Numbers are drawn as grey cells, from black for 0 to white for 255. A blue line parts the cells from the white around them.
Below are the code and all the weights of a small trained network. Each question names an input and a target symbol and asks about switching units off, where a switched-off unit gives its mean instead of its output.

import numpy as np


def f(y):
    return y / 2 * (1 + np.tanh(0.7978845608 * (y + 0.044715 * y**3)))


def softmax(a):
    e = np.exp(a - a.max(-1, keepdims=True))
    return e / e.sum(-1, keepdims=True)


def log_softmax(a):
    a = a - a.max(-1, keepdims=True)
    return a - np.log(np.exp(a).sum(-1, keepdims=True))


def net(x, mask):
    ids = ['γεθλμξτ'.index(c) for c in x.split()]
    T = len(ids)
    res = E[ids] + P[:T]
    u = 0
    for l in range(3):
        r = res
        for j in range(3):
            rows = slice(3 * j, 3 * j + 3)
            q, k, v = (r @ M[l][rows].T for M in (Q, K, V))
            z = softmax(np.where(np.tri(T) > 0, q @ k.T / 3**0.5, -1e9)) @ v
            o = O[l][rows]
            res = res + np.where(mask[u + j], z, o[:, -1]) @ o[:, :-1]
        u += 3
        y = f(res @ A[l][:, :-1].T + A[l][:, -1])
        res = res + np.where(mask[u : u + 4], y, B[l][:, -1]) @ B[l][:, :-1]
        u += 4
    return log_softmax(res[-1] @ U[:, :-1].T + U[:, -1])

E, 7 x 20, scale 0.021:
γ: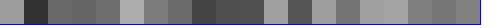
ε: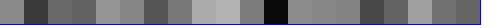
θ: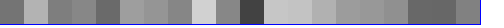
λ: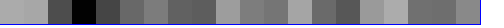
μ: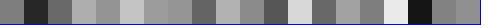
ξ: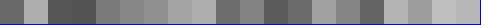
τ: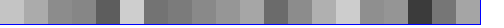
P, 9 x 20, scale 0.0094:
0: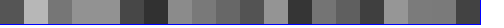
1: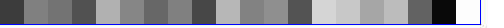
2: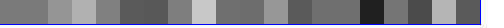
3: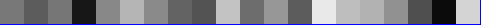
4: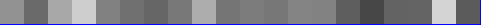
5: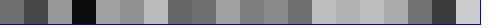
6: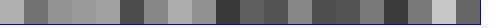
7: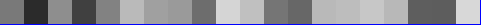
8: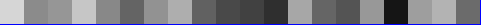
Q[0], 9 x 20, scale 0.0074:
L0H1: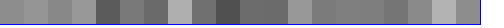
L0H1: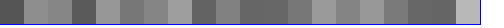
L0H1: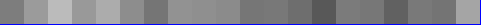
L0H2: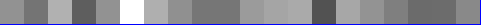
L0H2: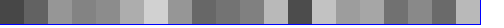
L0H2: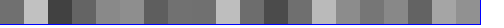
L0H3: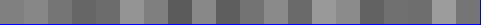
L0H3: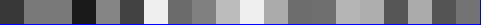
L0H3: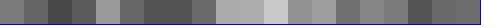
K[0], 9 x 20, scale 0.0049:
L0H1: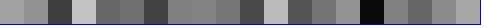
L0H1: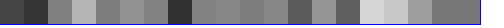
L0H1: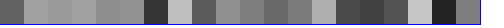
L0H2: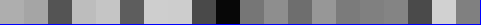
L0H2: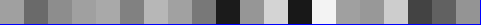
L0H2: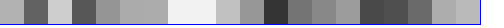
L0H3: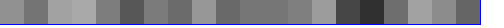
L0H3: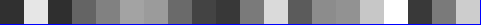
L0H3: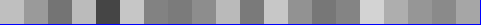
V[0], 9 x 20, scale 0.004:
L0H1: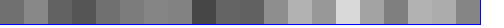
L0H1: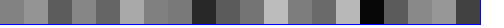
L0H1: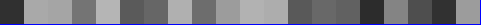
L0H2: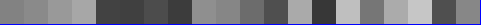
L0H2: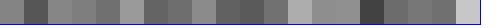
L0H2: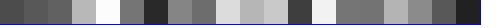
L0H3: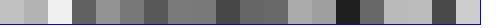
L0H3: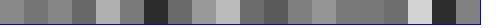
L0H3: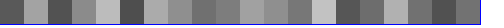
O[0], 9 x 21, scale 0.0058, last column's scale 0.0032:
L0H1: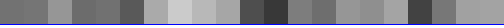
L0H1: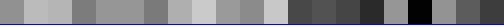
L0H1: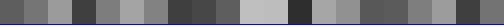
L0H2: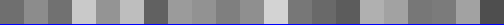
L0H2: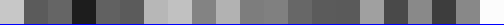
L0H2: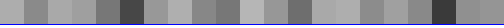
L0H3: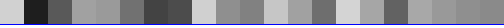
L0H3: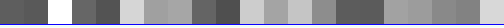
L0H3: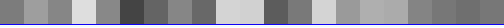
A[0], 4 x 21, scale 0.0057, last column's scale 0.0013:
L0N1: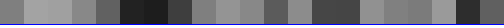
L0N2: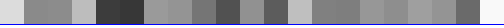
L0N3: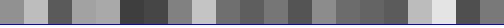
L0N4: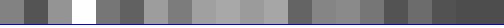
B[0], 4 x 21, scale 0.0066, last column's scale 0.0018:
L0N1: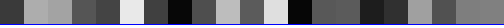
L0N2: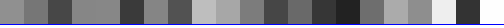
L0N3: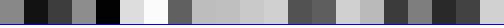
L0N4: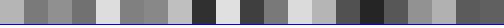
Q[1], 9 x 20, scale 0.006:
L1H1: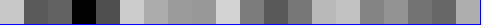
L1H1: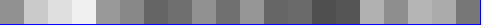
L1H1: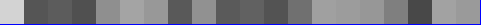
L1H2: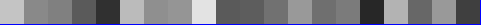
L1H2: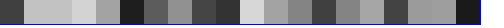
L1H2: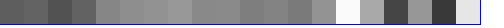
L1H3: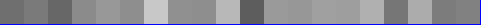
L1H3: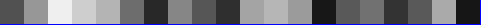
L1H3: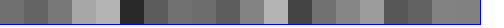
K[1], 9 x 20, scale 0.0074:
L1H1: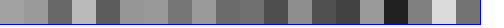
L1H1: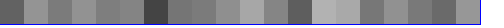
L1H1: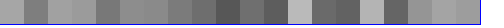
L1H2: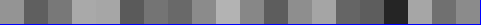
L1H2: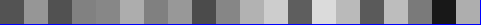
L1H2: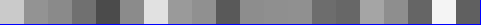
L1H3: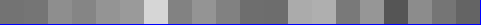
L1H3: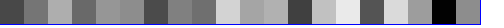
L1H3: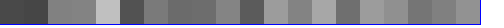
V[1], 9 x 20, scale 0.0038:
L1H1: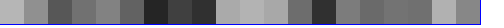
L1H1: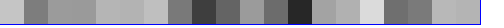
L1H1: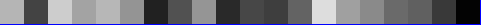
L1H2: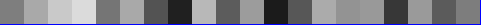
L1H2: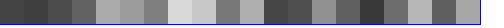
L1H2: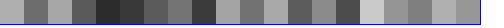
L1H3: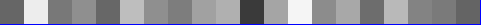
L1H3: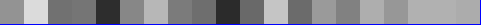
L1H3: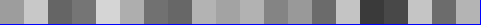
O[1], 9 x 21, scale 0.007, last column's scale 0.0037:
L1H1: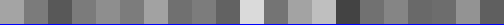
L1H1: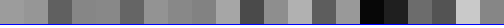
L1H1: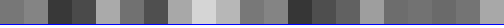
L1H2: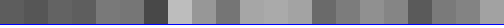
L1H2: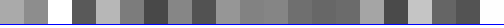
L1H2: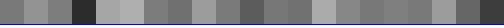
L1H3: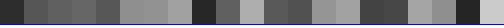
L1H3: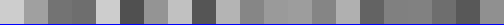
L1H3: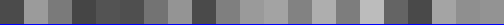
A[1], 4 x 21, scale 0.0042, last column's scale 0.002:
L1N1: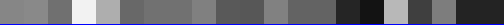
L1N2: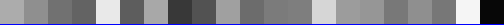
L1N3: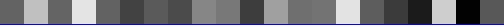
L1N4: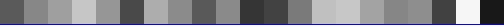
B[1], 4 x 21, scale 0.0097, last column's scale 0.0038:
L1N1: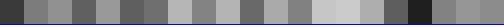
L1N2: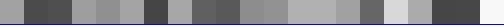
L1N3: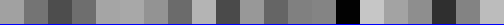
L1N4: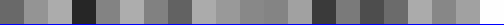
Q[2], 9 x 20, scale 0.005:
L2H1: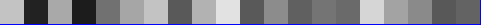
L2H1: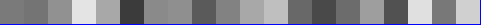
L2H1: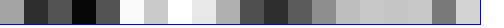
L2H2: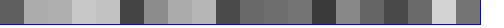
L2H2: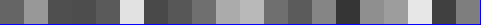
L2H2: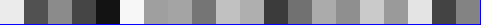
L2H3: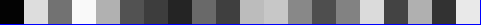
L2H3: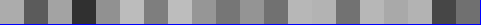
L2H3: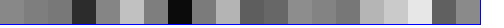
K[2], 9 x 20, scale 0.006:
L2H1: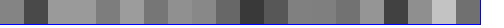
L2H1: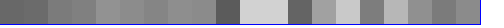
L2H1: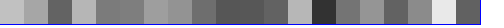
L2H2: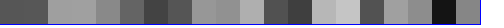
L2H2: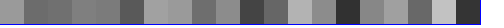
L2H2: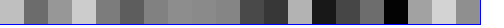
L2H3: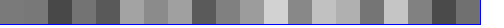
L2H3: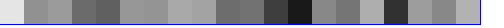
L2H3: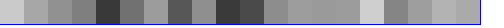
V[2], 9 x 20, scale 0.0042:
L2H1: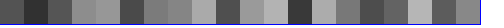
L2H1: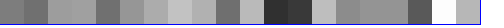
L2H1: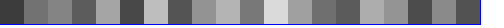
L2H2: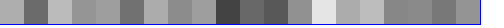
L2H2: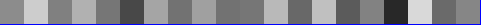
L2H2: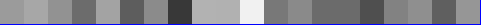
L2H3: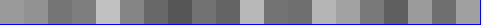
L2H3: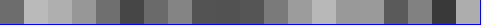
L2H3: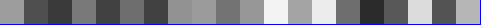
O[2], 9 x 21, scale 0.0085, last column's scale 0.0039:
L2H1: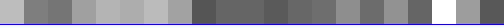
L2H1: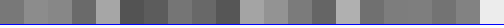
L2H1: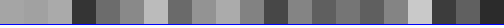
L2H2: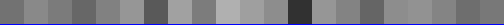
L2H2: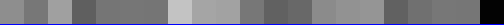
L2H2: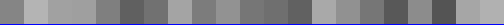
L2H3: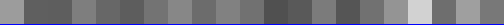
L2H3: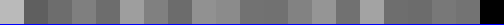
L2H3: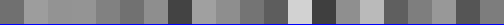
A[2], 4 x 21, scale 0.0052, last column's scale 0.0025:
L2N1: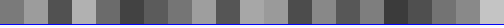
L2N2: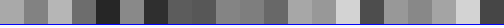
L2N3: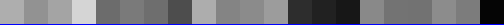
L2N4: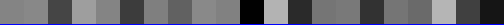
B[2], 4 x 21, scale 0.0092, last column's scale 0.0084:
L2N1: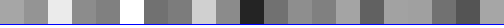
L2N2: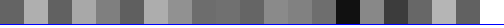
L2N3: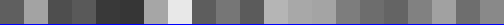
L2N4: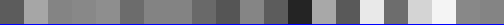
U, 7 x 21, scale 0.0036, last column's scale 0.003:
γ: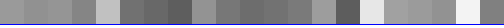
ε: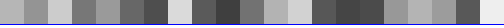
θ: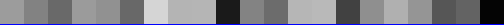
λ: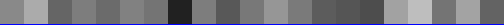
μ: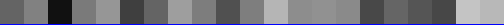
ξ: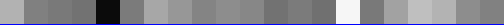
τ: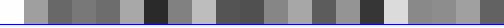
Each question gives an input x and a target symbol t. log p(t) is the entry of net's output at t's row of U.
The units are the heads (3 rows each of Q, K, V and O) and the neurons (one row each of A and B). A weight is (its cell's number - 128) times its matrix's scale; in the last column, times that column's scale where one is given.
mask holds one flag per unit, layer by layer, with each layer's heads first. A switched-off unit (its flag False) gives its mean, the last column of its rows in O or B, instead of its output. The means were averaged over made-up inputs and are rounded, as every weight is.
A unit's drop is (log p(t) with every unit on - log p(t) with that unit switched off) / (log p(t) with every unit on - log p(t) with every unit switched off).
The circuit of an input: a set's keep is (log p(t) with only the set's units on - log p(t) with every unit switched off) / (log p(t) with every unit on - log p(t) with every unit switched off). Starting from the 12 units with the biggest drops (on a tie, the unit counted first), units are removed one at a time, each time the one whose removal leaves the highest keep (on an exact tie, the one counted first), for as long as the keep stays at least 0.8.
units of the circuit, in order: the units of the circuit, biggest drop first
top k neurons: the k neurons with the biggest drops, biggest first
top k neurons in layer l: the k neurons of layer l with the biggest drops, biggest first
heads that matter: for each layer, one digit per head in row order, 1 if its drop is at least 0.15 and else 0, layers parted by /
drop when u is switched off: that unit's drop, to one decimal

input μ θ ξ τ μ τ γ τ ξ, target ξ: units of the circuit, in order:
[L0N3; L0H3; L2N2]
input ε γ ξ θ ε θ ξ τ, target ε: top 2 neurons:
[L2N2; L1N2]
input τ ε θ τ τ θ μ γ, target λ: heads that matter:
000 / 001 / 010
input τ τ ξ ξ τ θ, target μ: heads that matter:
000 / 000 / 000
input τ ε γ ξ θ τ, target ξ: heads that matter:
000 / 101 / 000
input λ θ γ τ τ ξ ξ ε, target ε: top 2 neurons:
[L0N3; L2N2]
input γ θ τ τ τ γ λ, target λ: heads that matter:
010 / 010 / 000
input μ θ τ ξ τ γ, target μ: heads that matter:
000 / 000 / 000
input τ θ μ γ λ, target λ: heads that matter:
000 / 010 / 000
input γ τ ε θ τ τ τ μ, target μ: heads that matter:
000 / 000 / 100
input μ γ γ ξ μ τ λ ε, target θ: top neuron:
[L0N1]
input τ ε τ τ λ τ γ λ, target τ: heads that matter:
000 / 001 / 000
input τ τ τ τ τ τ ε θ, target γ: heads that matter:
000 / 001 / 000
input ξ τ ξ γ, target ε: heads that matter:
000 / 100 / 000
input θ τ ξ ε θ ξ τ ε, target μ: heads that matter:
000 / 000 / 100
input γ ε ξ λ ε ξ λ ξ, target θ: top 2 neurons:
[L0N2; L1N2]
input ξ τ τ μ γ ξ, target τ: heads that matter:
000 / 001 / 000
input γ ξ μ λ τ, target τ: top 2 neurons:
[L2N1; L1N3]
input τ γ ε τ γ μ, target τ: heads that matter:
000 / 001 / 000
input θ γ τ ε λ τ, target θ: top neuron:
[L0N2]
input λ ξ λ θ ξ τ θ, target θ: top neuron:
[L1N3]
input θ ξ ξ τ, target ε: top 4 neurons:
[L2N2; L1N2; L0N3; L1N4]
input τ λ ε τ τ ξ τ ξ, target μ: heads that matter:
000 / 000 / 100
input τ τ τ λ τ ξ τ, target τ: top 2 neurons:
[L2N1; L2N2]
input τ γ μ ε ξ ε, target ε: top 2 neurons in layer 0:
[L0N2; L0N3]
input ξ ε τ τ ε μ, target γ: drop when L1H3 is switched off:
0.3
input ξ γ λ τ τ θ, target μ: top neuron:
[L0N1]
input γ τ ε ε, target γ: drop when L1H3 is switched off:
0.2
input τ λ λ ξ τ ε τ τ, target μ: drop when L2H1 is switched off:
0.2
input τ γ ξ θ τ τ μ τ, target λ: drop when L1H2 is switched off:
0.1
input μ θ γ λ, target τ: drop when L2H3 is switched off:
0.0
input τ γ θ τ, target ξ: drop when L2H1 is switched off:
0.2
